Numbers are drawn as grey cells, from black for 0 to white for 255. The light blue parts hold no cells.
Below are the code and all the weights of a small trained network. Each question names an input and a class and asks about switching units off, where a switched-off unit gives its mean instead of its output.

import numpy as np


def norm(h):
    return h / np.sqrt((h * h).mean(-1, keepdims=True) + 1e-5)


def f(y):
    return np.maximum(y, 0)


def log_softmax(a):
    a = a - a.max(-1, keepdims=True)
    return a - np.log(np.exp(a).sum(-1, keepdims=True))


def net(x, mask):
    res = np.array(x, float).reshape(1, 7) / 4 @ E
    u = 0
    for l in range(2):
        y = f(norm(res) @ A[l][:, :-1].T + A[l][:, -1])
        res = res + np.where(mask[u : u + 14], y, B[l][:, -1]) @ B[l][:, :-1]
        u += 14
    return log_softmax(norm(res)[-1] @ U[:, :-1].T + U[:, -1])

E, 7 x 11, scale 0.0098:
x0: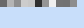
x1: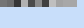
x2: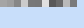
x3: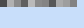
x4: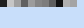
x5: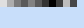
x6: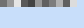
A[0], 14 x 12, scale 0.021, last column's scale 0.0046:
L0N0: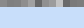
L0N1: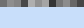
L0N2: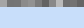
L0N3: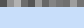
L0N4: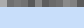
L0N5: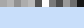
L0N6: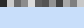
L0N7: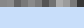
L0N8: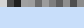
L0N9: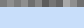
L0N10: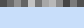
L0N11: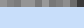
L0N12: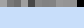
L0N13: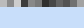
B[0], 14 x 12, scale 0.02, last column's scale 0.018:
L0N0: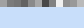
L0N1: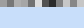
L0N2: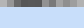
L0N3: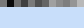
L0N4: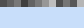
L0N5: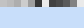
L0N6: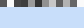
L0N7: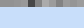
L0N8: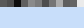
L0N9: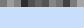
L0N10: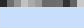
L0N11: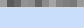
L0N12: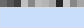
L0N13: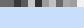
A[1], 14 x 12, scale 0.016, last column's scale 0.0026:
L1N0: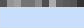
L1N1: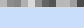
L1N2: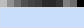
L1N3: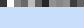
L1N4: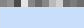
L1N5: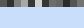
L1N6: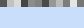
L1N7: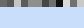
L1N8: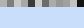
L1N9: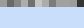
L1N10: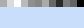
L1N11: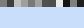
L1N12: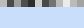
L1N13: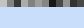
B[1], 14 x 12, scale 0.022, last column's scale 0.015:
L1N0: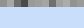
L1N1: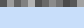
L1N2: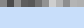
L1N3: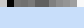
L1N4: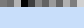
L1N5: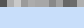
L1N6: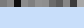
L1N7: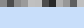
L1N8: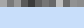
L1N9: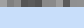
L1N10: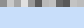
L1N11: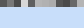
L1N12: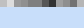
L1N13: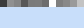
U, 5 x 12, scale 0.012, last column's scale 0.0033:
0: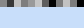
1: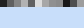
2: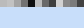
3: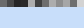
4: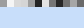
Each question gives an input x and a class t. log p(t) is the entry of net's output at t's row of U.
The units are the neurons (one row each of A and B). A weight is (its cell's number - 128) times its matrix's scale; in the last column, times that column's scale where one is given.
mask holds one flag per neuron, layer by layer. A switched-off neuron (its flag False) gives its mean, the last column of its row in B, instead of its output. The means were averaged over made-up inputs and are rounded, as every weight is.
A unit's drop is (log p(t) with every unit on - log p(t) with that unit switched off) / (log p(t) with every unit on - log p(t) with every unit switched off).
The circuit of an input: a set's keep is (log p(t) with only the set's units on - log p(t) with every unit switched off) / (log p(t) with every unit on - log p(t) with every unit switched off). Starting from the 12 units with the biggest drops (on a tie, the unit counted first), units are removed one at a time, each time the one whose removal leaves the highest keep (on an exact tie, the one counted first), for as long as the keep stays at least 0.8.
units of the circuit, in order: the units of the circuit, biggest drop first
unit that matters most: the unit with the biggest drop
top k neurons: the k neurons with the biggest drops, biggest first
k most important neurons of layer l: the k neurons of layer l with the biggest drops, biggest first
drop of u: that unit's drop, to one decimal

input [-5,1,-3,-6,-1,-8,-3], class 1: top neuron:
[L0N6]
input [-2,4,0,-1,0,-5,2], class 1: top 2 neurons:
[L0N6, L0N13]
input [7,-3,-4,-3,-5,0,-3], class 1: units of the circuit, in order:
[L0N10, L0N13]
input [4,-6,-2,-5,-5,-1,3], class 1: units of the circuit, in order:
[L0N6, L0N10]
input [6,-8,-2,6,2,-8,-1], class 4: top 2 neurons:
[L0N5, L0N8]
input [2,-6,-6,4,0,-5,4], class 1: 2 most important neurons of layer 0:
[L0N10, L0N6]
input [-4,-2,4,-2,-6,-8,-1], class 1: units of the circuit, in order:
[L0N6, L0N13]
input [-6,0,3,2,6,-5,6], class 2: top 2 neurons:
[L1N12, L0N13]
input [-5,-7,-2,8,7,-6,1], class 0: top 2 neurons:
[L0N1, L1N7]
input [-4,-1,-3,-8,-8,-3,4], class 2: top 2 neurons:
[L0N6, L1N12]
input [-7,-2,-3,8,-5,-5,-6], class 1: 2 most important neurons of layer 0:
[L0N6, L0N10]
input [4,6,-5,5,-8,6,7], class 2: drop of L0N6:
0.4
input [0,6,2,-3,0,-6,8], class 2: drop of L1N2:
0.0
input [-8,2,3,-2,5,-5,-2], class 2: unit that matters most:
L0N13
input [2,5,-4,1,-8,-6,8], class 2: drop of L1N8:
0.1
